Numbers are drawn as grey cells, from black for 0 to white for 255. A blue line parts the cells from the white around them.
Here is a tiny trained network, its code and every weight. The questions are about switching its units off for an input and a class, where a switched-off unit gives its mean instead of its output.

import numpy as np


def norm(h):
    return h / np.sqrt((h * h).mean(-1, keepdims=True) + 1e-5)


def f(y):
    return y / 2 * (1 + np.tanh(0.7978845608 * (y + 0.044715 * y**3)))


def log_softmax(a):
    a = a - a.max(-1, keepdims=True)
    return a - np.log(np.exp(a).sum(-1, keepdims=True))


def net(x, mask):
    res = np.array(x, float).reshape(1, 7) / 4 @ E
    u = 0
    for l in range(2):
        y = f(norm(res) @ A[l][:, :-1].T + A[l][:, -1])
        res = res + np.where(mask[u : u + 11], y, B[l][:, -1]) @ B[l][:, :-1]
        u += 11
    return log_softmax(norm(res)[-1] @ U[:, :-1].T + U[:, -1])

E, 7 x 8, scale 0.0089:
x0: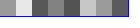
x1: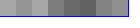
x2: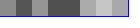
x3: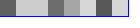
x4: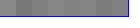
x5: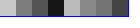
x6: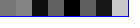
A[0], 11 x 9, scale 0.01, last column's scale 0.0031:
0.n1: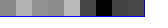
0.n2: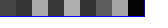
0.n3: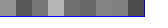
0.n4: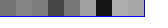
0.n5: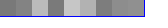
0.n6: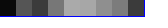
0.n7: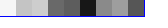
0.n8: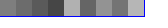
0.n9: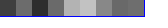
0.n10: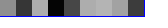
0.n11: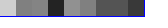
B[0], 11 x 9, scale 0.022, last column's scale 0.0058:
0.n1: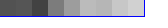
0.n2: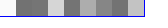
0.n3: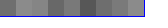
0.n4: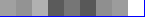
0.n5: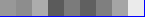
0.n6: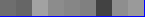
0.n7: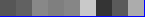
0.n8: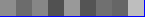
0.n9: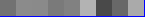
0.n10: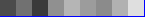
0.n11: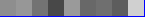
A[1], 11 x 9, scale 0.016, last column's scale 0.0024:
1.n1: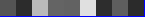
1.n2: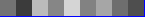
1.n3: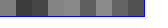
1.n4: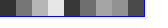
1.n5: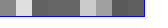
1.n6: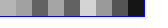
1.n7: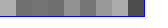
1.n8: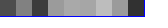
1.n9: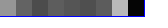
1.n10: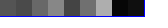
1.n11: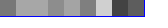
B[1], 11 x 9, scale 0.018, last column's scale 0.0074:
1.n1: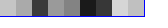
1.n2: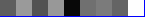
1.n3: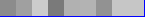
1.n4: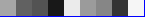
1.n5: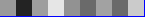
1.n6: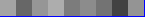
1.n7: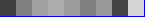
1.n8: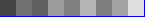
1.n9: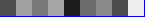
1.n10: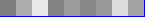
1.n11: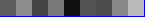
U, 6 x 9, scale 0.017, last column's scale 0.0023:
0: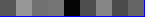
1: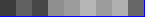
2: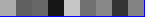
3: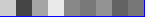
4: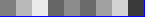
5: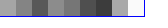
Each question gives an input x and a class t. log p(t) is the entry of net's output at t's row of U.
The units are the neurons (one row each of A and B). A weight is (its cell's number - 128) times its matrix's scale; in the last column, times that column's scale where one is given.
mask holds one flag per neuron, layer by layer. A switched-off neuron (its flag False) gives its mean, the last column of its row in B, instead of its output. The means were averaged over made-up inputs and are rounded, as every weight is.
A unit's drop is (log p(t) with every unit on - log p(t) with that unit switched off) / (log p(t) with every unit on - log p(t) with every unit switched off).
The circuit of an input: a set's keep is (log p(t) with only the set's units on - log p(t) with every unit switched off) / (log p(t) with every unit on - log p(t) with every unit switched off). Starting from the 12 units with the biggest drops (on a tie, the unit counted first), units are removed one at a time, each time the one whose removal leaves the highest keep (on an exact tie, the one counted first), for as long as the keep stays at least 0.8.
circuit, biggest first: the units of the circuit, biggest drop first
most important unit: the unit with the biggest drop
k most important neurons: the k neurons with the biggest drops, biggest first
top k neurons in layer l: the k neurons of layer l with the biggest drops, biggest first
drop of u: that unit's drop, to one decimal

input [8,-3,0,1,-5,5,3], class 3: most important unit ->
1.n5
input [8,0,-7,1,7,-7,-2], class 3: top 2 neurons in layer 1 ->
1.n5, 1.n6
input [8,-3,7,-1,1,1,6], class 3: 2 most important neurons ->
1.n5, 0.n1
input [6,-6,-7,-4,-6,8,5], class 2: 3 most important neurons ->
0.n11, 0.n10, 0.n8
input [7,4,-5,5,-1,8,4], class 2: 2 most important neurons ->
0.n11, 0.n2
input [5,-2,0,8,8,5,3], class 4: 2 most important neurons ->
0.n4, 1.n4
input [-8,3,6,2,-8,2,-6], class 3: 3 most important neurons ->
0.n2, 0.n1, 1.n9
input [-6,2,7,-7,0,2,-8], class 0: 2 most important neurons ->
1.n2, 0.n1
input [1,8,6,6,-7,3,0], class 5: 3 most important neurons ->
0.n7, 1.n1, 0.n1
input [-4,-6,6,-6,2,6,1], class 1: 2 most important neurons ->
0.n10, 0.n4
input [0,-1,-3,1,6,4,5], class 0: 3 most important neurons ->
1.n9, 0.n4, 1.n4
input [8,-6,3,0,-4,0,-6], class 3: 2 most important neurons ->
1.n5, 0.n9
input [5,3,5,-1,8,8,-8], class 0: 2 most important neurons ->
1.n11, 1.n2
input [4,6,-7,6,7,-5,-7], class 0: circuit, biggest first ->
1.n11
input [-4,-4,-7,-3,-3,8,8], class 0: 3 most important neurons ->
1.n9, 1.n4, 0.n10
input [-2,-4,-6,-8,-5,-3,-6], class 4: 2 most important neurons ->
1.n10, 1.n3
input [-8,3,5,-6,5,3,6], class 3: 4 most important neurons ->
0.n2, 1.n3, 1.n2, 0.n1
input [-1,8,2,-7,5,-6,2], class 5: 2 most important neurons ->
0.n7, 1.n1
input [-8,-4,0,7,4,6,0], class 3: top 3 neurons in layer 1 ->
1.n4, 1.n7, 1.n3
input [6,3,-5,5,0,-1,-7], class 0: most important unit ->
1.n11
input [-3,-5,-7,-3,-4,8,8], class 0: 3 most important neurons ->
1.n9, 1.n4, 0.n10
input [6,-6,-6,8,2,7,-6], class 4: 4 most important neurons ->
0.n5, 1.n4, 0.n2, 0.n10
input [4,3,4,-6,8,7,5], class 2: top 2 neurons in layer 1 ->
1.n2, 1.n11
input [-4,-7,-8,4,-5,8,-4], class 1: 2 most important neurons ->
0.n1, 1.n4
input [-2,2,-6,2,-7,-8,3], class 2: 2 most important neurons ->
1.n4, 0.n10
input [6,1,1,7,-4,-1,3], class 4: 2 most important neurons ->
0.n4, 0.n2
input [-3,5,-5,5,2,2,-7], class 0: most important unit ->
1.n2
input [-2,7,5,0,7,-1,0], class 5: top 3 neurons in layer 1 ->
1.n1, 1.n7, 1.n4
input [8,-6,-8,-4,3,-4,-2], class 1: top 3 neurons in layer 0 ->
0.n1, 0.n2, 0.n11
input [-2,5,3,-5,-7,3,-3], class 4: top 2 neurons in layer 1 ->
1.n3, 1.n10
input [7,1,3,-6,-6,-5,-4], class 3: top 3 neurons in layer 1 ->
1.n5, 1.n6, 1.n10
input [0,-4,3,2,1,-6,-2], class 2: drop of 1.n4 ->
0.7
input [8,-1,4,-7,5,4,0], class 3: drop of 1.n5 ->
0.9
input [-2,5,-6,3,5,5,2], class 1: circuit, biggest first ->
0.n1
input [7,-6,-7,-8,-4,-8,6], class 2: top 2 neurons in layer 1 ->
1.n4, 1.n2
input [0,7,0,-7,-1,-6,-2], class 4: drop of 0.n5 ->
0.1
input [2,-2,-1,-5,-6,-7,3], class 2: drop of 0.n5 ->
0.0
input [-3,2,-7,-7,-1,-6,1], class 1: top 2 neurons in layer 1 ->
1.n8, 1.n4
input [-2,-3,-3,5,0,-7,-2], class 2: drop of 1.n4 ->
0.9
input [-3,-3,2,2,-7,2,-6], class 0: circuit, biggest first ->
1.n2
